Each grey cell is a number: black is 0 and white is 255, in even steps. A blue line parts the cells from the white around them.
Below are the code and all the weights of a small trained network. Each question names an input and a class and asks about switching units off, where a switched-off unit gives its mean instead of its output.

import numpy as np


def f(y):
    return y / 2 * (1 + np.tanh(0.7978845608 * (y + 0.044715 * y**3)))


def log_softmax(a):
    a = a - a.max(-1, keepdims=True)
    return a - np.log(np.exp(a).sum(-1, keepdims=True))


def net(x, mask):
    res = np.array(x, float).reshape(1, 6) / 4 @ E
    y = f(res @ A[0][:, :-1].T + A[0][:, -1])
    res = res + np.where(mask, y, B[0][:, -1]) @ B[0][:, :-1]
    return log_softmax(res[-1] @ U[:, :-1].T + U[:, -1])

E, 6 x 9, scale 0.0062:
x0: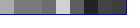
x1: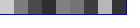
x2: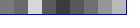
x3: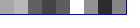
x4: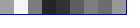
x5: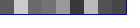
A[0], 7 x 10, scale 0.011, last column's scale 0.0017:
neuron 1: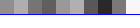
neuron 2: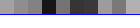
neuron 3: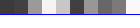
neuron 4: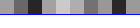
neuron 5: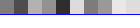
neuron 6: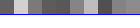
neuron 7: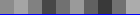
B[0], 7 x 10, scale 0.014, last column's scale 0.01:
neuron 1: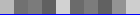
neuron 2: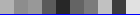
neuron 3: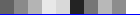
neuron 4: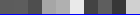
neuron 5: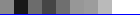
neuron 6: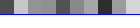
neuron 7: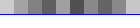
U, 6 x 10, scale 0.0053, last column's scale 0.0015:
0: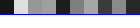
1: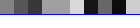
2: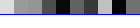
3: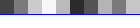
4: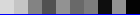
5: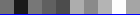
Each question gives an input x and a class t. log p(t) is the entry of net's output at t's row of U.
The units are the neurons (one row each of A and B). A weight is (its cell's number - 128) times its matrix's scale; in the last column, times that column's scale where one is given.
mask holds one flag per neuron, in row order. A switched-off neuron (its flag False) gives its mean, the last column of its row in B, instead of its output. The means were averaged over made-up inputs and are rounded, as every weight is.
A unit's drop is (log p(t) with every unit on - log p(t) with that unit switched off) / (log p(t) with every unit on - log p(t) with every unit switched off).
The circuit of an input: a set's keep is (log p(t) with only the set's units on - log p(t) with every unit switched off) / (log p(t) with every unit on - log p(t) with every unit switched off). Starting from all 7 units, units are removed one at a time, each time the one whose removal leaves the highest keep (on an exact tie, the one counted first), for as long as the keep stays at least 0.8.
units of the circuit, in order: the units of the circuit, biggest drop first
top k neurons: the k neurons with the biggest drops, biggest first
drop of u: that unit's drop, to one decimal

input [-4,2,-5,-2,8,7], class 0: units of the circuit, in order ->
[neuron 6]
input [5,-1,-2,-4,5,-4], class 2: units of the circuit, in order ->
[neuron 3; neuron 2]
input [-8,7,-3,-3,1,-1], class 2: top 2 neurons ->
[neuron 5; neuron 3]
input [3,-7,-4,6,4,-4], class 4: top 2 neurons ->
[neuron 1; neuron 7]
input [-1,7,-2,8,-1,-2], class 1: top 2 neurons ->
[neuron 4; neuron 6]
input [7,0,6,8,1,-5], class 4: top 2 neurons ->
[neuron 7; neuron 1]
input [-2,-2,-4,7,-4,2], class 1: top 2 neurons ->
[neuron 4; neuron 5]
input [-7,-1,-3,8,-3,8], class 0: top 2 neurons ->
[neuron 6; neuron 5]
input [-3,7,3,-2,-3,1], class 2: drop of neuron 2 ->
0.1
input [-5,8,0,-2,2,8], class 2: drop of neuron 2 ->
0.5
